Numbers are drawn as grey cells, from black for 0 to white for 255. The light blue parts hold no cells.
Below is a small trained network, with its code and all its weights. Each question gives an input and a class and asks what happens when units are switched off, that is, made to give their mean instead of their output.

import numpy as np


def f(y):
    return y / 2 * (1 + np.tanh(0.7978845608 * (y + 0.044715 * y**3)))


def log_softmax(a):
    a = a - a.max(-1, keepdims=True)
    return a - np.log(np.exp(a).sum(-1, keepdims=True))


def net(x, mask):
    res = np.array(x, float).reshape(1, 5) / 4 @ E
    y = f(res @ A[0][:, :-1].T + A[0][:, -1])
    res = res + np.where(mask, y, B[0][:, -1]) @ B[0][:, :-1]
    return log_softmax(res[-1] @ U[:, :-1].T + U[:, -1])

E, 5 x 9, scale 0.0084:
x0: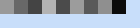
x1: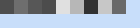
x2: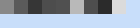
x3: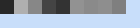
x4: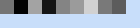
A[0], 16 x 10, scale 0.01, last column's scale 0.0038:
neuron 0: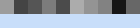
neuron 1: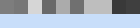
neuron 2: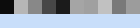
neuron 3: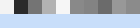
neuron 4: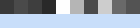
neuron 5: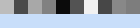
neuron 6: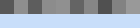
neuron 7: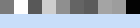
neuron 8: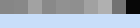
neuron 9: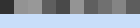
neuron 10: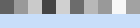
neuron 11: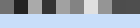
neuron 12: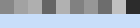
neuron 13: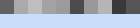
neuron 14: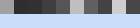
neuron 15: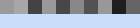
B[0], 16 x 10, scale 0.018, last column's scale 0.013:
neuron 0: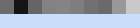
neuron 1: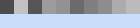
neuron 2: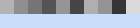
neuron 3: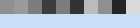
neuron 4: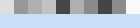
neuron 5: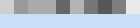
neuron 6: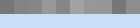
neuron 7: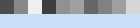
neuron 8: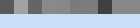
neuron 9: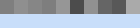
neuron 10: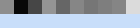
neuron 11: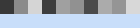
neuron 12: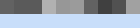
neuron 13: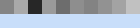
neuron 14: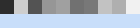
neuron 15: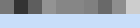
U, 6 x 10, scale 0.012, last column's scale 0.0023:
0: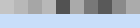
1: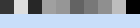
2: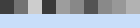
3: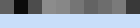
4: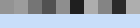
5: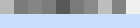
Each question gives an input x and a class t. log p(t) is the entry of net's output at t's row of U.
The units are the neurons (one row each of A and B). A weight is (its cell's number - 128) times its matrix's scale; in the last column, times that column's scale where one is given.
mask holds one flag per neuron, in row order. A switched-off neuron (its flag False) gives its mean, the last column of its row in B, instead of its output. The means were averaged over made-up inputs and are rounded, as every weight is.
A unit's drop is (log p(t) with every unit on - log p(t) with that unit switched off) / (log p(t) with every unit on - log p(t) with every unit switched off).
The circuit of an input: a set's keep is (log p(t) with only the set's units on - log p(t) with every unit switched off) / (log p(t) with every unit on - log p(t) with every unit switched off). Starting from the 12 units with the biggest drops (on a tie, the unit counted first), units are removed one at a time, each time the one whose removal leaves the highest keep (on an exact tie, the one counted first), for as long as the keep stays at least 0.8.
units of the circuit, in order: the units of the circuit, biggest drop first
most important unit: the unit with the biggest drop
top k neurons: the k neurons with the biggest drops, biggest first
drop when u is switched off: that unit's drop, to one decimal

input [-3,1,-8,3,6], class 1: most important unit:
neuron 1
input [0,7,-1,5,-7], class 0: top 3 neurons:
(neuron 4; neuron 11; neuron 14)
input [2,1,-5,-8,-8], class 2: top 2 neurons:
(neuron 7; neuron 2)
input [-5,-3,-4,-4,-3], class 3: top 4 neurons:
(neuron 14; neuron 10; neuron 4; neuron 2)
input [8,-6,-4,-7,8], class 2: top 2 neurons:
(neuron 11; neuron 10)
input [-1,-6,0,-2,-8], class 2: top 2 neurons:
(neuron 7; neuron 4)
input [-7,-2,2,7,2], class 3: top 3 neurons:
(neuron 10; neuron 3; neuron 12)
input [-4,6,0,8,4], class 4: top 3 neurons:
(neuron 2; neuron 5; neuron 9)
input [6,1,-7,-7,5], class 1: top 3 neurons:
(neuron 1; neuron 13; neuron 2)
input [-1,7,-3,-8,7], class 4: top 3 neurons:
(neuron 3; neuron 5; neuron 7)
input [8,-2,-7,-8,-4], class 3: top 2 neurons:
(neuron 15; neuron 14)
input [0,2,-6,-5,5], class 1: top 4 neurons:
(neuron 1; neuron 13; neuron 7; neuron 2)
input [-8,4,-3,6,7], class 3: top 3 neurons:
(neuron 10; neuron 7; neuron 12)
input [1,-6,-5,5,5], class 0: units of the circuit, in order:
(neuron 5)
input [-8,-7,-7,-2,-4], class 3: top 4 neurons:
(neuron 10; neuron 4; neuron 14; neuron 12)
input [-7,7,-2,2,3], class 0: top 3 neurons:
(neuron 4; neuron 0; neuron 15)
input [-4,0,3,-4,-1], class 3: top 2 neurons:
(neuron 2; neuron 10)
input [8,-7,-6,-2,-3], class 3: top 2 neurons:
(neuron 15; neuron 4)
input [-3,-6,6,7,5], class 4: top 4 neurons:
(neuron 2; neuron 4; neuron 9; neuron 14)
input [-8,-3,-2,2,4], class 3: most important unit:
neuron 10
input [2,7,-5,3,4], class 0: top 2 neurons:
(neuron 4; neuron 14)
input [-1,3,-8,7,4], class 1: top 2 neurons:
(neuron 1; neuron 13)
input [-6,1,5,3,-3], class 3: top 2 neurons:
(neuron 10; neuron 1)
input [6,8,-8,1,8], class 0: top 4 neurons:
(neuron 4; neuron 14; neuron 13; neuron 7)
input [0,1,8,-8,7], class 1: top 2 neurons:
(neuron 14; neuron 2)
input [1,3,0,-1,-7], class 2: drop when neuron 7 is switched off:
0.1
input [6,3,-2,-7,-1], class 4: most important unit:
neuron 3
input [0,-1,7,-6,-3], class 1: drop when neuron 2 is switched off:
0.2
